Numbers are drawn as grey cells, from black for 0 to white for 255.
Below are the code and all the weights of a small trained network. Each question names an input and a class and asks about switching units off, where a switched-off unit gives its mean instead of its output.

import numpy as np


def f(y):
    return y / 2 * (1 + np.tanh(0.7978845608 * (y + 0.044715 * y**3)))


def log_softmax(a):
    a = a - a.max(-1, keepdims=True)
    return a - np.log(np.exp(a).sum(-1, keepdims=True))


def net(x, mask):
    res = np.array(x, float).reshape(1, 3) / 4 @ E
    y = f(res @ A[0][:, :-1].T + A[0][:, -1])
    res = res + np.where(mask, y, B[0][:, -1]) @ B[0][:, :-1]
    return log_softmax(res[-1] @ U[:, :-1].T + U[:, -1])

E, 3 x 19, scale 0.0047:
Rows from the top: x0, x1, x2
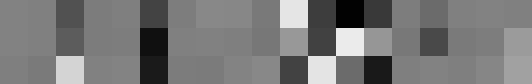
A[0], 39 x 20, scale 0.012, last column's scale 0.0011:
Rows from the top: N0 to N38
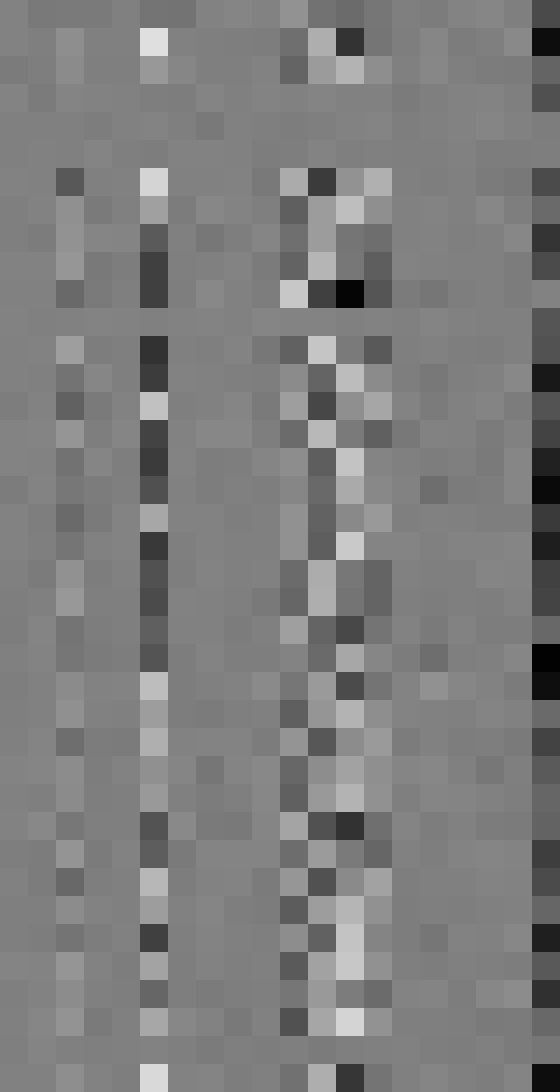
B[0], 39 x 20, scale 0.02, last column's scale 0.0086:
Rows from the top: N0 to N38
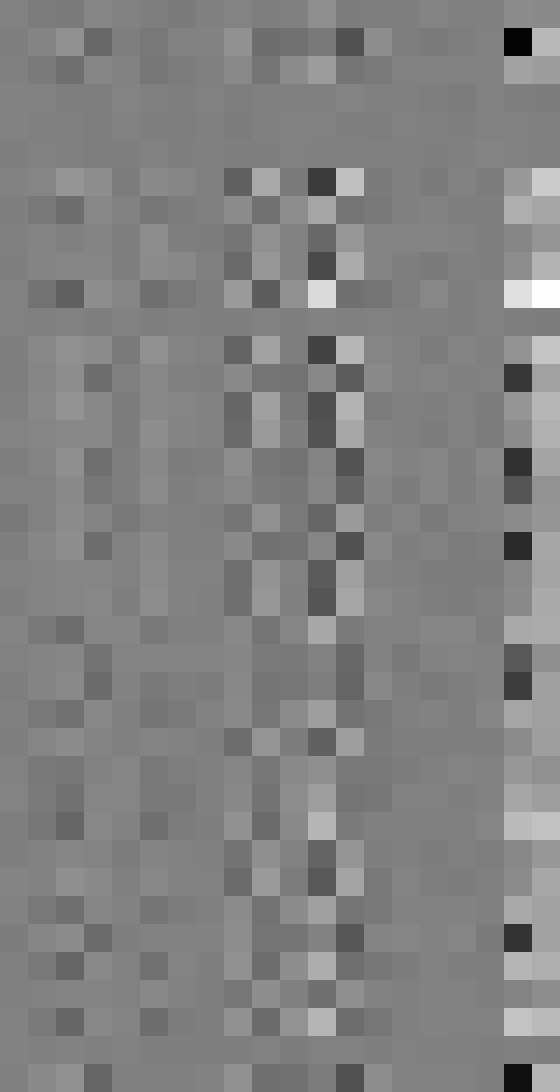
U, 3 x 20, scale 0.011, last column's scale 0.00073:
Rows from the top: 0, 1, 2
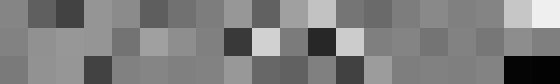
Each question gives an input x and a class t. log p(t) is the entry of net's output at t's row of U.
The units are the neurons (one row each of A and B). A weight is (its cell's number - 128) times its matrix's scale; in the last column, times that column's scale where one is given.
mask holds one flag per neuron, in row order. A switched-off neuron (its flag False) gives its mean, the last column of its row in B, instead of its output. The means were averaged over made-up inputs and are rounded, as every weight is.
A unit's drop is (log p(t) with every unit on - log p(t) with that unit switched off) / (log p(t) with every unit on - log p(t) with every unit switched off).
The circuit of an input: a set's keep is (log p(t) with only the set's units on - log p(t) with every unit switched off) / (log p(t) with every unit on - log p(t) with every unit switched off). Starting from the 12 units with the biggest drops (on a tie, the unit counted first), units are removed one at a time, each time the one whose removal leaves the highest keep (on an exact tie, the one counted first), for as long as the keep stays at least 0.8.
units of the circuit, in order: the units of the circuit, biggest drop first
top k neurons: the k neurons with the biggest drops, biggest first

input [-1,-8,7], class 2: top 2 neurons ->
(N1; N38)
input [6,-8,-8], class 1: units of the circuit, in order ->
(N6)
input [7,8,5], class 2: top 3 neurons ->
(N19; N16; N33)
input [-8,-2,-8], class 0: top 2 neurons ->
(N36; N34)
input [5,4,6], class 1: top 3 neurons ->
(N12; N9; N15)
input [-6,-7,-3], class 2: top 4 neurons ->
(N1; N38; N10; N24)
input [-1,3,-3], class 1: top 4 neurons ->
(N1; N38; N10; N6)
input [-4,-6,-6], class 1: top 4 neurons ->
(N6; N14; N31; N26)
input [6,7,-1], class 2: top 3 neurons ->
(N19; N16; N33)
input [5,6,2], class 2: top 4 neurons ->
(N19; N16; N33; N13)
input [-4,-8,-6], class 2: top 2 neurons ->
(N1; N38)
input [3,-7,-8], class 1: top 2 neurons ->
(N6; N14)
